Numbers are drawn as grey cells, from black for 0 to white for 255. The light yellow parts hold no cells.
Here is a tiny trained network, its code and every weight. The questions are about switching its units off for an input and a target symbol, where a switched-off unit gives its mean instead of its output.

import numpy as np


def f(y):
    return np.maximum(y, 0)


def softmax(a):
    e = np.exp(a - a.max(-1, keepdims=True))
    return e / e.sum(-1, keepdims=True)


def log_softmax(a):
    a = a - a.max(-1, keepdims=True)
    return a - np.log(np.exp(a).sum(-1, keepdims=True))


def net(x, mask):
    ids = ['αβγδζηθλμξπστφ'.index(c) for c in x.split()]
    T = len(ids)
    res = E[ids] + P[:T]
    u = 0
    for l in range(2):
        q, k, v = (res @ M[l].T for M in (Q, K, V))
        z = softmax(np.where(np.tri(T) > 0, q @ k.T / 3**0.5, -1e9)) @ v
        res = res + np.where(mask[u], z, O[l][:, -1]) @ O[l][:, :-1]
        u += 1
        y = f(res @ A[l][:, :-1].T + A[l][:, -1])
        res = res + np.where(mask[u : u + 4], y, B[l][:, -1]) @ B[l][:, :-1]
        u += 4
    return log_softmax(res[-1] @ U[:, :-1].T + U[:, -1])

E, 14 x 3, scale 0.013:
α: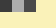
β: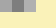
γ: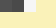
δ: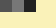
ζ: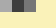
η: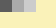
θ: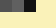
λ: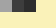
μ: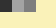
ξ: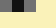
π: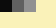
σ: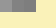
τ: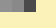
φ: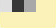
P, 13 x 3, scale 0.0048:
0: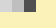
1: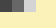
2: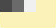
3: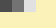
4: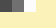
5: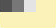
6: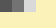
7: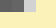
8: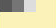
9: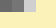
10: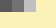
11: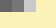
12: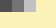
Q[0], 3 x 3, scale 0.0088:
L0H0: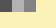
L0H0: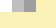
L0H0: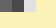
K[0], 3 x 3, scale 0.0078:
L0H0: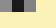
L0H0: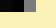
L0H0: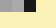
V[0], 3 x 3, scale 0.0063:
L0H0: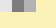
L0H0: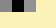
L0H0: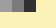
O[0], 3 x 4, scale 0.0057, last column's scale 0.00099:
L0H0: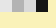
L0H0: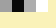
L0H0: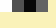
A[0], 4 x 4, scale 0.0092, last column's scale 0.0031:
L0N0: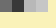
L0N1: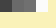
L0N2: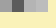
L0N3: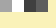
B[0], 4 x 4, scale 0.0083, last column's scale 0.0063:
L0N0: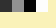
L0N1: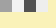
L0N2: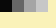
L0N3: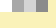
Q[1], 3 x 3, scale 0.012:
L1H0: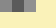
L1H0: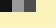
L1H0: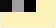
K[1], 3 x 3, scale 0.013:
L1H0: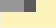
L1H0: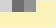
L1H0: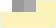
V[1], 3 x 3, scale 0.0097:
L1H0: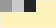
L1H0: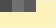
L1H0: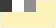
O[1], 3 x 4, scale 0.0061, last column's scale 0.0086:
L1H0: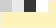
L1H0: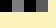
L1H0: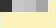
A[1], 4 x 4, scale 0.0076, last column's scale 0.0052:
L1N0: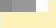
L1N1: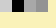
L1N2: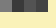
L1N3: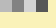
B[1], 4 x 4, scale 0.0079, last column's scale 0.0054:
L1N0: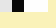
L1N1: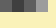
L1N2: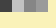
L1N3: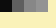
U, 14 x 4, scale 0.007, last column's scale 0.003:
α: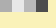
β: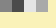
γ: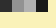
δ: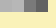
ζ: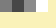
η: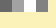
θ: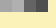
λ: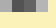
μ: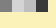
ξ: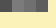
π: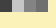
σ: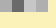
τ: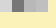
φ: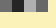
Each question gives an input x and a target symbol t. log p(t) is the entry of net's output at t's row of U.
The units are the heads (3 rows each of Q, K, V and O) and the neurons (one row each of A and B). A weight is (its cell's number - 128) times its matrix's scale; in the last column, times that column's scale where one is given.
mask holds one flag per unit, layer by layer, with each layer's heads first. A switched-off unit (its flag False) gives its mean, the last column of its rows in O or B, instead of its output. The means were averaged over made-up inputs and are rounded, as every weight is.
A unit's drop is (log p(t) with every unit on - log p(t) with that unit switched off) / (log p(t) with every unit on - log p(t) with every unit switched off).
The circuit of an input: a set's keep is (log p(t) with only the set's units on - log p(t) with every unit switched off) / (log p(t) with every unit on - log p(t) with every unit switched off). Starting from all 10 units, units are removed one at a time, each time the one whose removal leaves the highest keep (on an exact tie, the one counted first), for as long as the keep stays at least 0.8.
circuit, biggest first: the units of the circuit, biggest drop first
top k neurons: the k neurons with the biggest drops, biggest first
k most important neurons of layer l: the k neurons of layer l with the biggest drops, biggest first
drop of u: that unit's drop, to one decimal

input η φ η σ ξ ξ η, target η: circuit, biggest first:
[L1H0; L0H0; L0N3; L0N0]
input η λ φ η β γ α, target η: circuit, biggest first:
[L1H0; L0H0; L0N0; L0N3]
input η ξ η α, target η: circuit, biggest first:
[L1H0; L0N0; L0H0]
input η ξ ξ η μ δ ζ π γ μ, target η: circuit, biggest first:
[L1H0; L0H0; L0N0]
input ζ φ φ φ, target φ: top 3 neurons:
[L0N1; L1N1; L0N2]
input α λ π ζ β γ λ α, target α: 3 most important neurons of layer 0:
[L0N3; L0N2; L0N1]
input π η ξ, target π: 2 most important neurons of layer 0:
[L0N0; L0N1]
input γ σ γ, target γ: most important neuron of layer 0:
[L0N0]
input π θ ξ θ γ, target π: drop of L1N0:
0.1
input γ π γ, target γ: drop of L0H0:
0.2
